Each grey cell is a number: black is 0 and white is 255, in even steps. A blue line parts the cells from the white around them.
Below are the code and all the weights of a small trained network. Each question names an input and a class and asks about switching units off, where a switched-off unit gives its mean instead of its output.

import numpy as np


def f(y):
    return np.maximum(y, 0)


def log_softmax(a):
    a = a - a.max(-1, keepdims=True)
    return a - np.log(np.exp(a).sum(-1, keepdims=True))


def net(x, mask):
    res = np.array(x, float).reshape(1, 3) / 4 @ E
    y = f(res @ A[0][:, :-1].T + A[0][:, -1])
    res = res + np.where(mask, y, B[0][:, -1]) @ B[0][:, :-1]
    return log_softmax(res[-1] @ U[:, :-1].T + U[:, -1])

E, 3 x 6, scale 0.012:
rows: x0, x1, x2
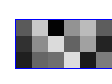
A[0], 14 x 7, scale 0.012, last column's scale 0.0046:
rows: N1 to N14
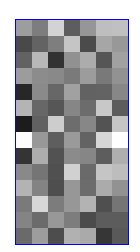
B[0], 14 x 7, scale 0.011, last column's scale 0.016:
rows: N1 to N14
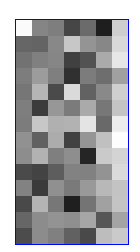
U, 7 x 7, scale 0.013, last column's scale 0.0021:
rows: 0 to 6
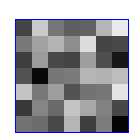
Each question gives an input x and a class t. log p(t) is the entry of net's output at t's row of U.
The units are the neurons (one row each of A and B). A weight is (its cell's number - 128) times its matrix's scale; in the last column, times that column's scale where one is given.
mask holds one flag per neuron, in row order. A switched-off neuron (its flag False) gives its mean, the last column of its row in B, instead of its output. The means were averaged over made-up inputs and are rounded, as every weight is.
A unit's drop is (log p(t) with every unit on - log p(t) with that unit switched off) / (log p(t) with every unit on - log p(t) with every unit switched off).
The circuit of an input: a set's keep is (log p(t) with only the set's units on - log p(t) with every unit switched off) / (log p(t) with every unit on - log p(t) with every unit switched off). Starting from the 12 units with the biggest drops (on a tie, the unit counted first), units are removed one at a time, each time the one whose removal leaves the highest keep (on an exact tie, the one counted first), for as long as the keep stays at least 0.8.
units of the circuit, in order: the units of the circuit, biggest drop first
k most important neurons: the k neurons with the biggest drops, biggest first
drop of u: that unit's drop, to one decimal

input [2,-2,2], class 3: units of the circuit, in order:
(N12; N10)
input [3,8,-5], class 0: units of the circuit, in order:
(N12)
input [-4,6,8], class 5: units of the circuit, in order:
(N5; N2)
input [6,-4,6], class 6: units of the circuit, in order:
(N5; N7)
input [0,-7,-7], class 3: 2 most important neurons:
(N11; N6)
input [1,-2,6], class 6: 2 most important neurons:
(N7; N5)
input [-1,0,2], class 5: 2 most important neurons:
(N8; N1)
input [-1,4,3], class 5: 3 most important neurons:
(N1; N5; N8)
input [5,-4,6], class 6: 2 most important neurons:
(N5; N9)
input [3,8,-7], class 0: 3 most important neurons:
(N12; N14; N6)
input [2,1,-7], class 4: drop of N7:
0.2
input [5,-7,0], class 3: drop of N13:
0.0
